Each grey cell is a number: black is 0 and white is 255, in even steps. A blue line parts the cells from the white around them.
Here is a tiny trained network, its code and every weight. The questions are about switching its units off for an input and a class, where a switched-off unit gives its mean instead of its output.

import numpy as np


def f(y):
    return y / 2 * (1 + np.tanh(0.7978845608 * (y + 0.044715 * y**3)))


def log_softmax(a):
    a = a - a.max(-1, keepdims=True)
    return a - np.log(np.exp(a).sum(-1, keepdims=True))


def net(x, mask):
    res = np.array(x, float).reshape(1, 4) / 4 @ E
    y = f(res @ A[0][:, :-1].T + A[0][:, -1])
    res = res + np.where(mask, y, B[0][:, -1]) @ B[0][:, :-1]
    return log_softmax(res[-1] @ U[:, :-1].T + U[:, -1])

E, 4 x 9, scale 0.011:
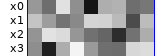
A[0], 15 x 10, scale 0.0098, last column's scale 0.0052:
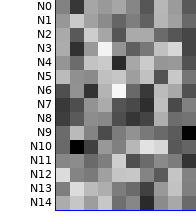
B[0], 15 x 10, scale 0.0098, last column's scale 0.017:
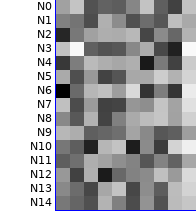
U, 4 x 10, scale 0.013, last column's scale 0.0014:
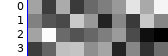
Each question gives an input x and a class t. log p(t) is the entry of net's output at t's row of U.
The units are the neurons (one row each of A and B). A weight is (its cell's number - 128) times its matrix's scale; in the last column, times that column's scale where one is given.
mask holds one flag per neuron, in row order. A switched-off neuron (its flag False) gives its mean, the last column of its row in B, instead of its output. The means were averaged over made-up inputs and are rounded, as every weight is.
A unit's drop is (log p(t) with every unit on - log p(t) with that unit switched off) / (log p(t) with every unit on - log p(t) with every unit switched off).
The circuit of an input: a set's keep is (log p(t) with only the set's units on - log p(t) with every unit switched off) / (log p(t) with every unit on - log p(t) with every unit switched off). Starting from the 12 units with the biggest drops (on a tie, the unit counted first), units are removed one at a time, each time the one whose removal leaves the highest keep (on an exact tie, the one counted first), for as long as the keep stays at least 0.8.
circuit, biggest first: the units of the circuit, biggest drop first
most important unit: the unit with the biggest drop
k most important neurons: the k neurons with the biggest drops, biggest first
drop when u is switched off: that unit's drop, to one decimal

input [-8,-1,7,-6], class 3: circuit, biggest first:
(N6)
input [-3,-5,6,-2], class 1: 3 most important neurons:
(N13; N12; N5)
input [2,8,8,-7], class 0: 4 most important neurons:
(N12; N10; N5; N3)
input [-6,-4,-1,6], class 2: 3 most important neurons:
(N3; N0; N4)
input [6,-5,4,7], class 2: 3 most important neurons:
(N3; N0; N6)
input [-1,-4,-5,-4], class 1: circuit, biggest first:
(N3; N12)
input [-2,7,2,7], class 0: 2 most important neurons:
(N5; N12)
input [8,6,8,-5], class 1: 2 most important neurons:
(N6; N13)
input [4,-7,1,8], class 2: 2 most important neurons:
(N3; N0)
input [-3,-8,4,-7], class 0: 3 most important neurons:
(N3; N8; N7)
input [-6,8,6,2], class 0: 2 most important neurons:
(N12; N5)
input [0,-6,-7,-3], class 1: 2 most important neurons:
(N10; N12)
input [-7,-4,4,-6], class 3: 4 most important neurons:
(N3; N0; N6; N11)
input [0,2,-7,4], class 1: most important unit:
N10
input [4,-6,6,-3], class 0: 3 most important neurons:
(N10; N8; N7)
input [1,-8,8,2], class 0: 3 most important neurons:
(N7; N8; N10)
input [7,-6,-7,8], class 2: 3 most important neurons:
(N3; N0; N6)
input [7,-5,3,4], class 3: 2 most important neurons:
(N4; N2)
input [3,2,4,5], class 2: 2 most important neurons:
(N3; N10)
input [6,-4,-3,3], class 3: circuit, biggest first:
(N4)
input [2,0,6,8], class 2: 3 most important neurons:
(N3; N0; N10)
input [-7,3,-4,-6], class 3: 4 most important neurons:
(N3; N0; N6; N11)
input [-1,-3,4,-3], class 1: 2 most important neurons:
(N3; N12)
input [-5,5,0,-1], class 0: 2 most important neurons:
(N12; N4)
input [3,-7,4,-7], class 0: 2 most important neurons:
(N3; N8)
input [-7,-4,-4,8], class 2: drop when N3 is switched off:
1.2
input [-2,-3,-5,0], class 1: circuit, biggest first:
(N10)
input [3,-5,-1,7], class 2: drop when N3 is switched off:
1.1
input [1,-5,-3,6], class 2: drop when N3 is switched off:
1.1
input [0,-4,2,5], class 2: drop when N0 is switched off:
0.3
